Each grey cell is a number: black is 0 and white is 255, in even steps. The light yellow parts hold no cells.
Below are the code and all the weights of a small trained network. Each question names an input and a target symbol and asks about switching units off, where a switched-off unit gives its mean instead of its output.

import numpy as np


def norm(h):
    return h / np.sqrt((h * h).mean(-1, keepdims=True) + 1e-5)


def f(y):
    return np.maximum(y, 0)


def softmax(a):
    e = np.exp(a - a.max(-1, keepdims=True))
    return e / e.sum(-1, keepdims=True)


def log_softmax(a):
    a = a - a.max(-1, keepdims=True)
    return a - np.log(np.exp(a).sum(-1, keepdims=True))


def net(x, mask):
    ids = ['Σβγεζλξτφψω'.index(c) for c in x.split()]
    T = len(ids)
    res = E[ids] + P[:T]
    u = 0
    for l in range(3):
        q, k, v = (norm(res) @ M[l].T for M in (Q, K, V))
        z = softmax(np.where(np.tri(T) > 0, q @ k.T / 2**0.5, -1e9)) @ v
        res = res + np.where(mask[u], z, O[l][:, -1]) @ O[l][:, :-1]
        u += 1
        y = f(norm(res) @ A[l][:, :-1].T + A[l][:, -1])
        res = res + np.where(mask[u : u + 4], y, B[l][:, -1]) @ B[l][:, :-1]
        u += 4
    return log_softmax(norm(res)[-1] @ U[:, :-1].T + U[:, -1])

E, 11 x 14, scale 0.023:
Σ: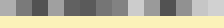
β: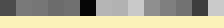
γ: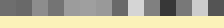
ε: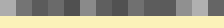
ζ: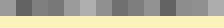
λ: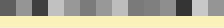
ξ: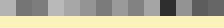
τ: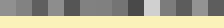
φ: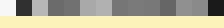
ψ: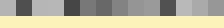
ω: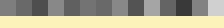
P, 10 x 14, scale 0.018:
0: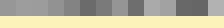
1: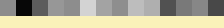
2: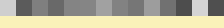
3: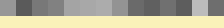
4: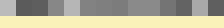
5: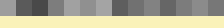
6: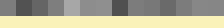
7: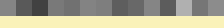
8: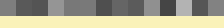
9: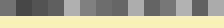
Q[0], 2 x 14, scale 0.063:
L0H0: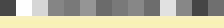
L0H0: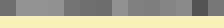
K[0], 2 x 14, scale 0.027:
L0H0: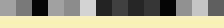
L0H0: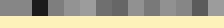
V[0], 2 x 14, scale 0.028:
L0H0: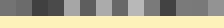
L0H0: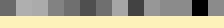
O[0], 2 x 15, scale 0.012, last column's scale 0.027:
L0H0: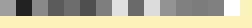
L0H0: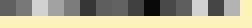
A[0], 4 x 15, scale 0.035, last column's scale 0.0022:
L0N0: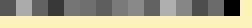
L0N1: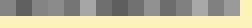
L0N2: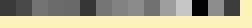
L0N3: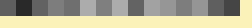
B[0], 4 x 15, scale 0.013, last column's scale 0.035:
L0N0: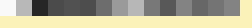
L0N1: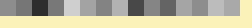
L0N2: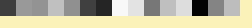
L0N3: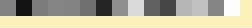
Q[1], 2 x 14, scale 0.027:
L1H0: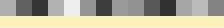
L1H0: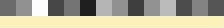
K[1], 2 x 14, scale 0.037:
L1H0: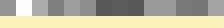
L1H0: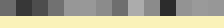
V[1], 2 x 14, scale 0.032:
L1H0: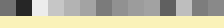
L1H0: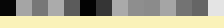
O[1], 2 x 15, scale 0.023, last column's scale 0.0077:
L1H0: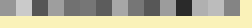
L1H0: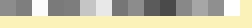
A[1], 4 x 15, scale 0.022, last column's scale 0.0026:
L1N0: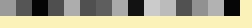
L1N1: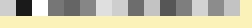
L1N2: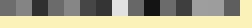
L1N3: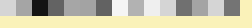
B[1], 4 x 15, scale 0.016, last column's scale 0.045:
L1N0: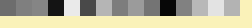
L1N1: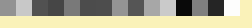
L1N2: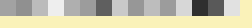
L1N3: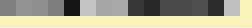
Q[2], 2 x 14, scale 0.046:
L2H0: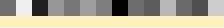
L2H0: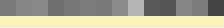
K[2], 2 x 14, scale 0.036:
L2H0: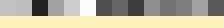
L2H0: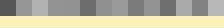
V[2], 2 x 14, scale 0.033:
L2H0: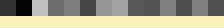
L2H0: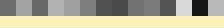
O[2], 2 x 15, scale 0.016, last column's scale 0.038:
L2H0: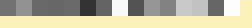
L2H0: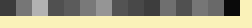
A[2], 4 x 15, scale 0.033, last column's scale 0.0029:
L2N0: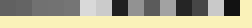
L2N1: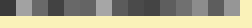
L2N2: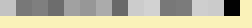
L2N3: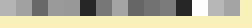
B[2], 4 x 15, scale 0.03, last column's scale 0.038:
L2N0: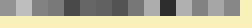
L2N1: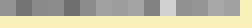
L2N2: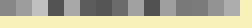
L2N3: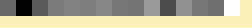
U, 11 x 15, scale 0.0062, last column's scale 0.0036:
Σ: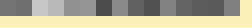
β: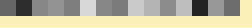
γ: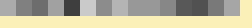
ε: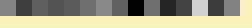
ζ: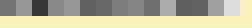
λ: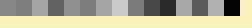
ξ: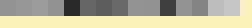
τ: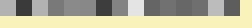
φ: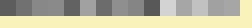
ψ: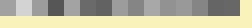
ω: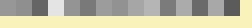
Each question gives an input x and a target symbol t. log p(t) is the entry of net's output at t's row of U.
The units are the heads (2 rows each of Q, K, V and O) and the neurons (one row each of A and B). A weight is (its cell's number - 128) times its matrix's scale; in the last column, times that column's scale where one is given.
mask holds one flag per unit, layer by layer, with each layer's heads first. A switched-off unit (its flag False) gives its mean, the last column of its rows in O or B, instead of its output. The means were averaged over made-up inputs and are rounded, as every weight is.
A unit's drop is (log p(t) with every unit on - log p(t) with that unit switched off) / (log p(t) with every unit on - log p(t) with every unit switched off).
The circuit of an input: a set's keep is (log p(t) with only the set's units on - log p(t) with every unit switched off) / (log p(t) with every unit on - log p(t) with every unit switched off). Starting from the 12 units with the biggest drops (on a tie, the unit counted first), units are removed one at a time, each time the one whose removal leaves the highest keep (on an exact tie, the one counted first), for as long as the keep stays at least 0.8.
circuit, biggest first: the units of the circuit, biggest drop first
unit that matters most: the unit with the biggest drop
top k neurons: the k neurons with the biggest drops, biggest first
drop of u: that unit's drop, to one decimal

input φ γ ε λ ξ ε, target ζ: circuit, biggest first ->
[L1H0 L0N2 L0H0]
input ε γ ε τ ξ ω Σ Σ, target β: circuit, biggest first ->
[L0H0 L2H0]
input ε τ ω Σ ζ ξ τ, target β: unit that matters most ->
L0N3
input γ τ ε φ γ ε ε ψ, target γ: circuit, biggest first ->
[L1N3 L0H0 L1H0]
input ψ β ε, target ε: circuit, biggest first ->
[L0N2 L2H0]
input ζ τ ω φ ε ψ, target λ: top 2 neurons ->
[L0N2 L1N0]
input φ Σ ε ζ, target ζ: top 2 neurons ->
[L0N2 L0N3]
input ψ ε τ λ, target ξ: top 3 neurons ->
[L2N0 L0N2 L0N3]
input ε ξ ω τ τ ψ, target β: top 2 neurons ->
[L0N3 L0N2]
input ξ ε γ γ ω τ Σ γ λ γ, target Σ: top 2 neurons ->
[L0N2 L1N2]
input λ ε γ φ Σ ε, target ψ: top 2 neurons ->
[L0N3 L0N2]
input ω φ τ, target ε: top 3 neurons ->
[L2N3 L0N3 L1N2]
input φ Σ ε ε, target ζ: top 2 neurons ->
[L0N2 L0N3]
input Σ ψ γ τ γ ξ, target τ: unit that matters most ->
L1H0
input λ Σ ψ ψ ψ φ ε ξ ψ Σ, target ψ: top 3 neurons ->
[L0N3 L0N2 L2N3]
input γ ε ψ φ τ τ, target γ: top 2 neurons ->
[L1N3 L0N2]
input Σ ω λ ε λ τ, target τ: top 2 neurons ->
[L2N2 L2N3]
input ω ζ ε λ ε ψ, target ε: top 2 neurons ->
[L2N3 L0N3]
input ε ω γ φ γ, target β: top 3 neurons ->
[L0N3 L0N2 L1N1]
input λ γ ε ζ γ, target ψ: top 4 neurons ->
[L0N3 L0N2 L2N3 L1N1]
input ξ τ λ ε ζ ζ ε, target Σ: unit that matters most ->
L0N2
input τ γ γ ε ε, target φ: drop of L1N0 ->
0.1
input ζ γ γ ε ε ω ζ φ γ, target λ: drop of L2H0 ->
0.3
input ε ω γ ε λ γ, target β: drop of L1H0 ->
0.8
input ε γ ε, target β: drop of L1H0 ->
0.8
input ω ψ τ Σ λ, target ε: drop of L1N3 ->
-0.1
